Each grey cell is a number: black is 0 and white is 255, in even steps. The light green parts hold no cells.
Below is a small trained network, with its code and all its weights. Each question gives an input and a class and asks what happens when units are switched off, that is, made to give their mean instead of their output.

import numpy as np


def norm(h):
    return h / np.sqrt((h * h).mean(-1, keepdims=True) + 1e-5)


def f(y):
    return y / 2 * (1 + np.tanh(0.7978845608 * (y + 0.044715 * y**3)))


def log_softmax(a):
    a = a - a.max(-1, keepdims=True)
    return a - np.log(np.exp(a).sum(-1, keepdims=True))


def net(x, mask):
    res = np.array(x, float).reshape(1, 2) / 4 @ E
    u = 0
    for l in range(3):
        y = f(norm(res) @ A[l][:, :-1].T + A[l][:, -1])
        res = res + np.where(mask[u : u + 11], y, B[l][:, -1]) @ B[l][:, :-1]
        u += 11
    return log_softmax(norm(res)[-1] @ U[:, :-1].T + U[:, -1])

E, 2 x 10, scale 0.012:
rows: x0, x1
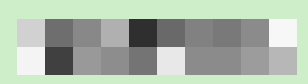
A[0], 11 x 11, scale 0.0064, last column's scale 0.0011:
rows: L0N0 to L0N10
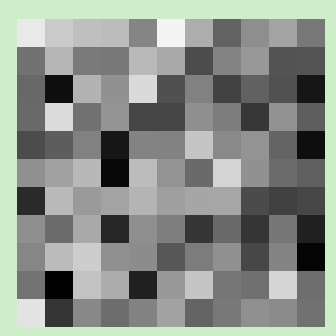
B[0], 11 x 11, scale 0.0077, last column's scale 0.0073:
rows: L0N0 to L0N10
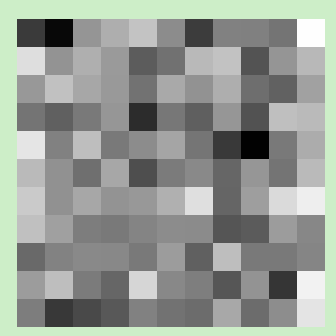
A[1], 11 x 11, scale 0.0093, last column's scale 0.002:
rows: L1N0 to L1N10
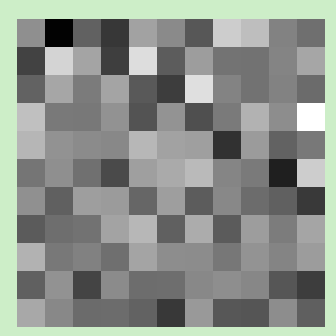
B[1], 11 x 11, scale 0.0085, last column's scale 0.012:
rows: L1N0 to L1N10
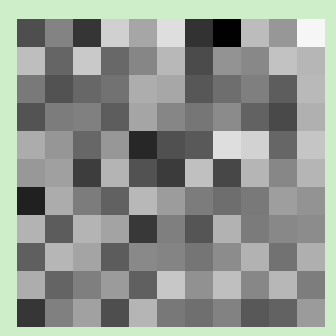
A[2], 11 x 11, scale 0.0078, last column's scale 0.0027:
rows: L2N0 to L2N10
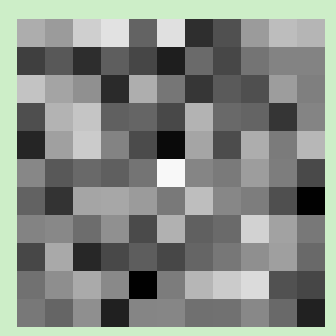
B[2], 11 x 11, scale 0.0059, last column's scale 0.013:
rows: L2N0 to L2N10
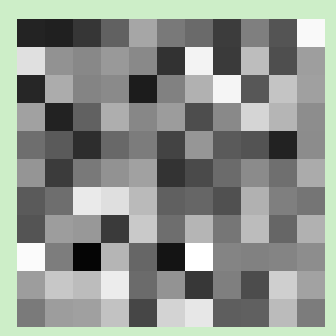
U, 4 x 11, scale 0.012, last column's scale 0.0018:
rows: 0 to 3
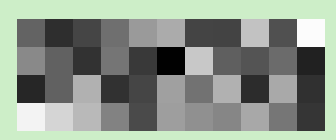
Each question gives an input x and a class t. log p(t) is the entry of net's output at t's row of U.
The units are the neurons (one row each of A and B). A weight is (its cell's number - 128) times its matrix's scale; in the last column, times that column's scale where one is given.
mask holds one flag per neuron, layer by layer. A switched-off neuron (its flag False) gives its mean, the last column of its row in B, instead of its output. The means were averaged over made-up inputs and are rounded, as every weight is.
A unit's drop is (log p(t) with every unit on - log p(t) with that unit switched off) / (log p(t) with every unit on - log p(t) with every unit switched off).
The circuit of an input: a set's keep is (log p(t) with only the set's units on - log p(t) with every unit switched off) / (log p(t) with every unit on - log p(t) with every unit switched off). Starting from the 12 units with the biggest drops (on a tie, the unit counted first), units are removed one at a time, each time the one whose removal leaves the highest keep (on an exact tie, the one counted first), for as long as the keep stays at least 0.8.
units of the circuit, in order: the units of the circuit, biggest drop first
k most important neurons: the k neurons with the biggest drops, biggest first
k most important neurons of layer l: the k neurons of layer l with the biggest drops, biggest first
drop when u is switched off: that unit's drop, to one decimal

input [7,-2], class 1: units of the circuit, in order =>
(L1N0)
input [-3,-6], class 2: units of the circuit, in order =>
(L1N1 L1N0 L2N2)
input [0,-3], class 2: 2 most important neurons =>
(L1N5 L1N0)
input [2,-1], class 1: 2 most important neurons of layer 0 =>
(L0N3 L0N0)
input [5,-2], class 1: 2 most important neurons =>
(L1N1 L1N0)
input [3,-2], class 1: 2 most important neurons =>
(L0N3 L1N0)
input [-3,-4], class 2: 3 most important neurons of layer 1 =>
(L1N1 L1N0 L1N2)
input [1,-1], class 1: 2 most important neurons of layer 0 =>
(L0N3 L0N0)
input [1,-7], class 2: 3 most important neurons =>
(L1N5 L1N1 L1N0)
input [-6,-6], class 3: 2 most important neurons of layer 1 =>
(L1N0 L1N5)
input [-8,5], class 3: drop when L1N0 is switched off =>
0.1
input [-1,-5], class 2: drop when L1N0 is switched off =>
0.2
